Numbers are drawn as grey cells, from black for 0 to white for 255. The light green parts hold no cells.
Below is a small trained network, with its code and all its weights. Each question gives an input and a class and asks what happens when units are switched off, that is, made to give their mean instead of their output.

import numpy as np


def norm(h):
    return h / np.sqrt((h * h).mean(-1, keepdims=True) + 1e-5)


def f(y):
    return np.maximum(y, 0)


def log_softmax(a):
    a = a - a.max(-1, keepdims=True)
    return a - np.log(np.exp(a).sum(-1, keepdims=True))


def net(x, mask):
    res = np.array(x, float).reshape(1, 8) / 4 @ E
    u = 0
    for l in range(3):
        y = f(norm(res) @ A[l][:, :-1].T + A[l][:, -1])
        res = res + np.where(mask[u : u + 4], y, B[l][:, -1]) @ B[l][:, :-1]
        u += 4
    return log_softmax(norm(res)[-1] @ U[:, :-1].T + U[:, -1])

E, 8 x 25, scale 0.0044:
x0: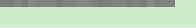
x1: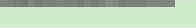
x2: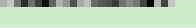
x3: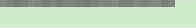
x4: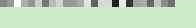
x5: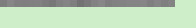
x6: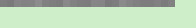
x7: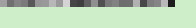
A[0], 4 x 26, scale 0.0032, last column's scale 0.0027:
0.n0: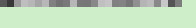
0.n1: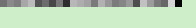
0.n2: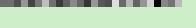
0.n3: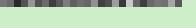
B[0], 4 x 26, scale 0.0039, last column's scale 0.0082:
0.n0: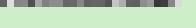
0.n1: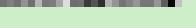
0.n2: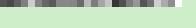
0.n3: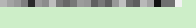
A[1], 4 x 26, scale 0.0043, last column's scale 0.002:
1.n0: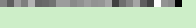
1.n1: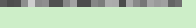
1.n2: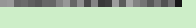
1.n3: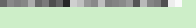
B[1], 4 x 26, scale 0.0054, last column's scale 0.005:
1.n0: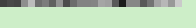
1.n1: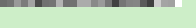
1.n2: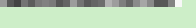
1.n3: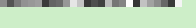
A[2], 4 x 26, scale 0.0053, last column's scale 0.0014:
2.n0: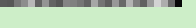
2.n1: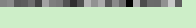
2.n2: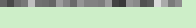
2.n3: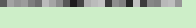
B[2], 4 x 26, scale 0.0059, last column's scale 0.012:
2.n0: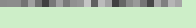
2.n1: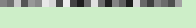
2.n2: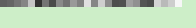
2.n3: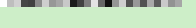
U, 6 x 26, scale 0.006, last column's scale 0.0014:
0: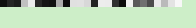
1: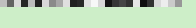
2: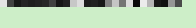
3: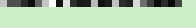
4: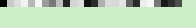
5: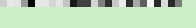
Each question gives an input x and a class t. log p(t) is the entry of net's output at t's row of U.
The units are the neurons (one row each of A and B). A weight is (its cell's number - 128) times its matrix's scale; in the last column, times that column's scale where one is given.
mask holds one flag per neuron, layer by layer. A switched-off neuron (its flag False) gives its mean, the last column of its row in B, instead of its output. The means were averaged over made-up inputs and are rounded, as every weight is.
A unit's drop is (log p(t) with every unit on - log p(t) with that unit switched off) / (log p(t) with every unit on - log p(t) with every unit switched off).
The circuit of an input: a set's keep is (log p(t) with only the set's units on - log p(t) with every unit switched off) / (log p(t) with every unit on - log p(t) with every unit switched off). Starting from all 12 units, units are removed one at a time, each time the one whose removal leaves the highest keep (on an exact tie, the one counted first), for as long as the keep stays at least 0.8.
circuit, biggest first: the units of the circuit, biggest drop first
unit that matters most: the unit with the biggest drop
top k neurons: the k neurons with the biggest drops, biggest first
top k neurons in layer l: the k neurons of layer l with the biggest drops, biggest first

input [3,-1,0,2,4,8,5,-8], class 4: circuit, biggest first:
0.n2, 2.n2
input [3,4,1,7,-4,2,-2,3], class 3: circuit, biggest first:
0.n3, 2.n2
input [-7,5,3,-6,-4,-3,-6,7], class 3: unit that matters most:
1.n3
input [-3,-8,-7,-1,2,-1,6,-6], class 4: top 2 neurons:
0.n0, 2.n2
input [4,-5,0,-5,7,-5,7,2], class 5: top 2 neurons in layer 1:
1.n3, 1.n1
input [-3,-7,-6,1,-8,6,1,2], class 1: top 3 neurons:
1.n3, 0.n2, 2.n3
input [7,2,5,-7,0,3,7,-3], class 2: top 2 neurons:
0.n2, 2.n2
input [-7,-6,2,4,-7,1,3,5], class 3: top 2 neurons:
0.n3, 1.n3
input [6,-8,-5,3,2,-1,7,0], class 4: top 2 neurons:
0.n0, 0.n1
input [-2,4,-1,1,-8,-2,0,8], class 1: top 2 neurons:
0.n2, 1.n3
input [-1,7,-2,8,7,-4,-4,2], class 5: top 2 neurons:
1.n3, 2.n2
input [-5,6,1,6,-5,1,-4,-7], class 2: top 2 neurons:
0.n3, 2.n2
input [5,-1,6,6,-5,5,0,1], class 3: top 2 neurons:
1.n3, 2.n1
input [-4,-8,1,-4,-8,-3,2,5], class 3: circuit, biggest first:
2.n2
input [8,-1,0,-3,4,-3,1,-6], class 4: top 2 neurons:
0.n2, 2.n2
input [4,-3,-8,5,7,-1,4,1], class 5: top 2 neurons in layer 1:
1.n3, 1.n2
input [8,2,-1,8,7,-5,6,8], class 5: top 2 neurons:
0.n2, 2.n2
